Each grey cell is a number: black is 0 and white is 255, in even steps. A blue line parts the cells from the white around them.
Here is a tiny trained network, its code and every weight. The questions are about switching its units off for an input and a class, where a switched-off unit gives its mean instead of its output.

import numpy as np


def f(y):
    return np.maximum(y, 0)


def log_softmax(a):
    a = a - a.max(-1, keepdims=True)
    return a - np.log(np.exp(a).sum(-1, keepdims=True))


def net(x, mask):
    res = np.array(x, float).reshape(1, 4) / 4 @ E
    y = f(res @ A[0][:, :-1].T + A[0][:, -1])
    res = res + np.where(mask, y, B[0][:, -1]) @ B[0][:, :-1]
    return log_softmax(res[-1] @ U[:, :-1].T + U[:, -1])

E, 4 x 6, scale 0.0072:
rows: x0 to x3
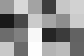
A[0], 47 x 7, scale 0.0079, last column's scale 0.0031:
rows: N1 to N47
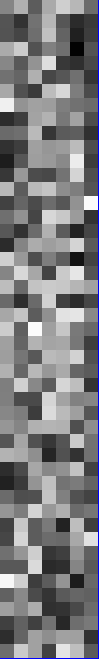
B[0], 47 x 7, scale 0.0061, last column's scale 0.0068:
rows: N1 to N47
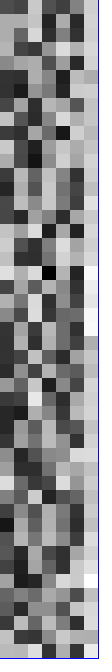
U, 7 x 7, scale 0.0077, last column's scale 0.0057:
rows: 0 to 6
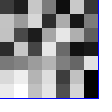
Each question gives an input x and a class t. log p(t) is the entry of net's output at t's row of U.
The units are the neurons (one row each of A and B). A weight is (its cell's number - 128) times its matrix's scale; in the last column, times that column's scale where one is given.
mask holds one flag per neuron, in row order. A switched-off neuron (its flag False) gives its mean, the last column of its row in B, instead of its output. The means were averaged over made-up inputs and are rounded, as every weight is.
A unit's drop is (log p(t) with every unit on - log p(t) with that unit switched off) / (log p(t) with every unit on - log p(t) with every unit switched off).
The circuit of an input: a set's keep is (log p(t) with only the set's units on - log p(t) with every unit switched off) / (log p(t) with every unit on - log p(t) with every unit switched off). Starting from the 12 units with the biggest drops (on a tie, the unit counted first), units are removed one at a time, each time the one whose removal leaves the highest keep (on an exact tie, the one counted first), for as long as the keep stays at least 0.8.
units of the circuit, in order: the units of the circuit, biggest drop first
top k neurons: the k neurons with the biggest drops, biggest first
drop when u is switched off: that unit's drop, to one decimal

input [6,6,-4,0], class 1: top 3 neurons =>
N20, N47, N23
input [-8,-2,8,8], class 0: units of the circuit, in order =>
N41
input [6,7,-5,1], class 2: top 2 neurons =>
N12, N18
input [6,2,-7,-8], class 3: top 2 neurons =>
N13, N39
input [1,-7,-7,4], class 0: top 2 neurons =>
N7, N30
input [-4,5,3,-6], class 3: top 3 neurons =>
N45, N15, N38
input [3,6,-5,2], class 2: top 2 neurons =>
N18, N12
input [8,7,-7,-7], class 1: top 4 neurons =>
N20, N47, N28, N23
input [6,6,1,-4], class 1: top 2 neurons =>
N20, N47
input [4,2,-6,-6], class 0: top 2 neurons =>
N23, N30
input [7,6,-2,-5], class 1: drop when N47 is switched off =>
0.2
